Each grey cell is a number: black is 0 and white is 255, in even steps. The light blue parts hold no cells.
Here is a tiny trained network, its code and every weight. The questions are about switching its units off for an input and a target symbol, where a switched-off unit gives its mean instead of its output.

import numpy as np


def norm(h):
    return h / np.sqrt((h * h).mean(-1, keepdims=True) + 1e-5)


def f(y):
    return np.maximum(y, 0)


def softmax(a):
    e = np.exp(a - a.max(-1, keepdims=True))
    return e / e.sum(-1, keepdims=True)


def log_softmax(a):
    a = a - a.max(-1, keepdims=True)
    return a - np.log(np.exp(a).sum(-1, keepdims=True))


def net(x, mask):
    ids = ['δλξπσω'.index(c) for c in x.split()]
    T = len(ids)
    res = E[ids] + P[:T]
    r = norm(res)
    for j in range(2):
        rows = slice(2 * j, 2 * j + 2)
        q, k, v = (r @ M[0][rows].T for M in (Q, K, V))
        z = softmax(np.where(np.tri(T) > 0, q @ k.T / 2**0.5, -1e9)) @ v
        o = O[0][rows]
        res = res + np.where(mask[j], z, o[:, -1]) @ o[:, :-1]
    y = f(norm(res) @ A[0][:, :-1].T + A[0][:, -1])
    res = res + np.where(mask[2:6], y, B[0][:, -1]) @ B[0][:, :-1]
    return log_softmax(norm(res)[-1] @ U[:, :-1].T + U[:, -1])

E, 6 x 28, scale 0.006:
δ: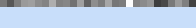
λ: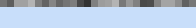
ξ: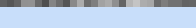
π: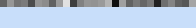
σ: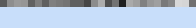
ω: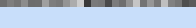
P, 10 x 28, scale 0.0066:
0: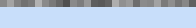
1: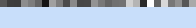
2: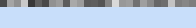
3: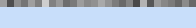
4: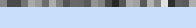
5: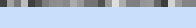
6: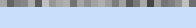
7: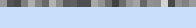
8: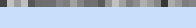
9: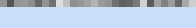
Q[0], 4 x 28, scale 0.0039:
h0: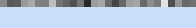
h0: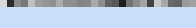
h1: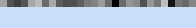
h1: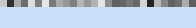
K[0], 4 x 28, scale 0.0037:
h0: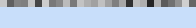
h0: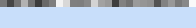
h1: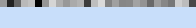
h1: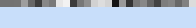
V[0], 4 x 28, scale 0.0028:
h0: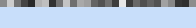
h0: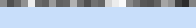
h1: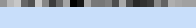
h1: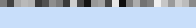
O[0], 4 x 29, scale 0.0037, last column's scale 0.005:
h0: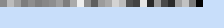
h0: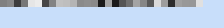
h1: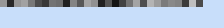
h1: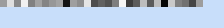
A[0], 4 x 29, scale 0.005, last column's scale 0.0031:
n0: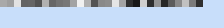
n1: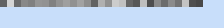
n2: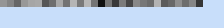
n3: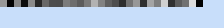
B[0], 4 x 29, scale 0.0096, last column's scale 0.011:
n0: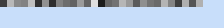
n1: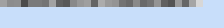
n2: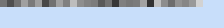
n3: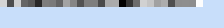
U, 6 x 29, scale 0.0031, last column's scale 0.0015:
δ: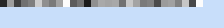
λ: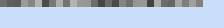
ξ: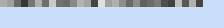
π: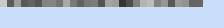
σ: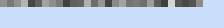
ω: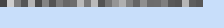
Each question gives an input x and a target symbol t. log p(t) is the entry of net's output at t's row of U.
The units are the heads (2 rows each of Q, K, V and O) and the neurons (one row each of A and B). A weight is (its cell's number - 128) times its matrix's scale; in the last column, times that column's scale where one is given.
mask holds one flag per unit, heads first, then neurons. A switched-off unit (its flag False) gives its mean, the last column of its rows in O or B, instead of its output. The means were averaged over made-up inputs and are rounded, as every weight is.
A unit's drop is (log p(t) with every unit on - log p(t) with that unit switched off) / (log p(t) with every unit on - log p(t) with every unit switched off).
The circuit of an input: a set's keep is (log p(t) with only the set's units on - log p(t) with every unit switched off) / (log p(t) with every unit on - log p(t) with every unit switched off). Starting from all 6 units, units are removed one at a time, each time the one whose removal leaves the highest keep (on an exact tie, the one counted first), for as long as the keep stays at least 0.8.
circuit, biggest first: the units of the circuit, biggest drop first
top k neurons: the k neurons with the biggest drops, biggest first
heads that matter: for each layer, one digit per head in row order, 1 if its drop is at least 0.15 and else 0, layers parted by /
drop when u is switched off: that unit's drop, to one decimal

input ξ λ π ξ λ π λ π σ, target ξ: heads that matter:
11
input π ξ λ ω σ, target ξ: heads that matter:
01
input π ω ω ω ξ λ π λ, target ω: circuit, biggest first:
(h0, n0)
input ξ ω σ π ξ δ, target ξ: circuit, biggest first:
(h1, n1)
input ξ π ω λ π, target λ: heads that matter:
01
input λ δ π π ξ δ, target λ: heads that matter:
00
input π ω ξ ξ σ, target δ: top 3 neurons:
(n3, n1, n2)
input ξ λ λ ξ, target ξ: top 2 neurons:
(n3, n1)
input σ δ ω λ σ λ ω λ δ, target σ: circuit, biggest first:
(h0, n3)
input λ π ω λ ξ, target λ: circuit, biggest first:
(h1, n3)
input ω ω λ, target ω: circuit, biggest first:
(n0, h0)
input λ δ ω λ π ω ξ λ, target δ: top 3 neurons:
(n3, n1, n2)
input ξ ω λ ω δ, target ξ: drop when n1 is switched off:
0.1
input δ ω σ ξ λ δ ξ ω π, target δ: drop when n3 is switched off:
0.6
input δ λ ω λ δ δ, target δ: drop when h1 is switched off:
0.1
